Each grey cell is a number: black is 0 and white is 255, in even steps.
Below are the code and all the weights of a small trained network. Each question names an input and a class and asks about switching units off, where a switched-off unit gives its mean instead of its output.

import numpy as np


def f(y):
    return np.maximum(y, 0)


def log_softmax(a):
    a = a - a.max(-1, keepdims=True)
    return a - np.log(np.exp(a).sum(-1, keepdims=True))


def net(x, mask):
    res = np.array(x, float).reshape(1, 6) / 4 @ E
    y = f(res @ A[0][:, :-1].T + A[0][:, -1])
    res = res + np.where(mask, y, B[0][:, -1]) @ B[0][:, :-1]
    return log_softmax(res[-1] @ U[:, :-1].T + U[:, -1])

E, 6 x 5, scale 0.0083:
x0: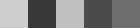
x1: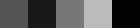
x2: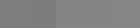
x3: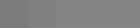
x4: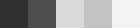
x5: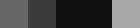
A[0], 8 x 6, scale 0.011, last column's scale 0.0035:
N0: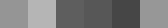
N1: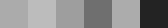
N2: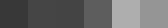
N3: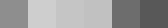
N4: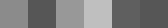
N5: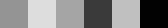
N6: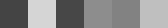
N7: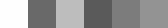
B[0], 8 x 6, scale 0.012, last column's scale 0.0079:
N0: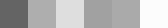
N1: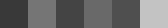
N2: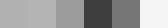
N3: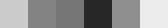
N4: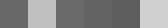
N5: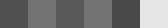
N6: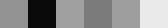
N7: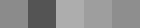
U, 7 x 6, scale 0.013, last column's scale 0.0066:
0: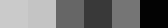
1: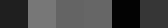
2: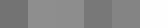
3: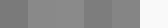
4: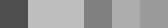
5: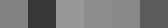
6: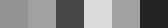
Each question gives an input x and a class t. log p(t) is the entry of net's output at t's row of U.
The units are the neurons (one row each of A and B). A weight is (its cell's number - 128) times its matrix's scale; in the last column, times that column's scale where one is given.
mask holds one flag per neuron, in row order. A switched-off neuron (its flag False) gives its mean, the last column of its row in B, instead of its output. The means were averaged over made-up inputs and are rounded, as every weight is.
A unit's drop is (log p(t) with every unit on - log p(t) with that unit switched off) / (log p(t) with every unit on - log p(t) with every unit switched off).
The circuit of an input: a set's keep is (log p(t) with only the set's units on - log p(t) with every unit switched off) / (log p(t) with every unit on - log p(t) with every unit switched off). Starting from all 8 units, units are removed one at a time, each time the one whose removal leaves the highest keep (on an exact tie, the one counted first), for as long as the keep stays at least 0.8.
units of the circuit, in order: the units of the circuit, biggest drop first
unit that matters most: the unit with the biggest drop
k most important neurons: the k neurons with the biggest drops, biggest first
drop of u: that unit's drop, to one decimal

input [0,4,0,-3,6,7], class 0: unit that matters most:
N2
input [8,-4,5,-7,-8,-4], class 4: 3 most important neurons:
(N0, N6, N7)
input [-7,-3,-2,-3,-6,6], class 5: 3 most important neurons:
(N6, N4, N3)
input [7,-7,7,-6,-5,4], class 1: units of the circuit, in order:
(N5, N1)
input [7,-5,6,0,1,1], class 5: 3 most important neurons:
(N7, N4, N2)
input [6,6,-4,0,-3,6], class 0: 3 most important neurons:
(N2, N6, N5)
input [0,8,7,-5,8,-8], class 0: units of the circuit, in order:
(N3, N4)
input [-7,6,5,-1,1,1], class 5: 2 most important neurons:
(N6, N5)
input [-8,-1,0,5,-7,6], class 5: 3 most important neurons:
(N6, N4, N3)
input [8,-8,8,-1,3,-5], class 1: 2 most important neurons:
(N1, N5)
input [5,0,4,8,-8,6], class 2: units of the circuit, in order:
(N0, N3)
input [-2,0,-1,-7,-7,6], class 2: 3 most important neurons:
(N0, N3, N6)
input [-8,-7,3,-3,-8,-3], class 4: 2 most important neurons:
(N0, N4)
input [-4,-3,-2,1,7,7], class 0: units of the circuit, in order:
(N2)
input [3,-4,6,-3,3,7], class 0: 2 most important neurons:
(N2, N0)
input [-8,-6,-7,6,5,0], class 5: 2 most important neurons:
(N6, N4)
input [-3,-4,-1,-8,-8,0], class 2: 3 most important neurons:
(N0, N6, N5)
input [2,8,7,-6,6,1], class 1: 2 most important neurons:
(N4, N0)
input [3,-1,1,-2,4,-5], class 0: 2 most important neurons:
(N3, N0)
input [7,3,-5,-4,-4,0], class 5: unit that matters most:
N7
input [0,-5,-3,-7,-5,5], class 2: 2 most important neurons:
(N0, N3)
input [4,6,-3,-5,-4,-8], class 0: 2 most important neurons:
(N3, N4)
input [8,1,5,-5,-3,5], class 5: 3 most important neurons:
(N7, N4, N3)
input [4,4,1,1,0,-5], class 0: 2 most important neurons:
(N3, N4)
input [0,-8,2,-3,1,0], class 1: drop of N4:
0.0
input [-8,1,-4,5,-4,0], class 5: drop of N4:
0.1
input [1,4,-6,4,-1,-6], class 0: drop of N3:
0.6
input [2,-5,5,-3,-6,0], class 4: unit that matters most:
N0
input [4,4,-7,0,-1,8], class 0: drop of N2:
0.8
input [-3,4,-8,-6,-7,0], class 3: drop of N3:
-0.1
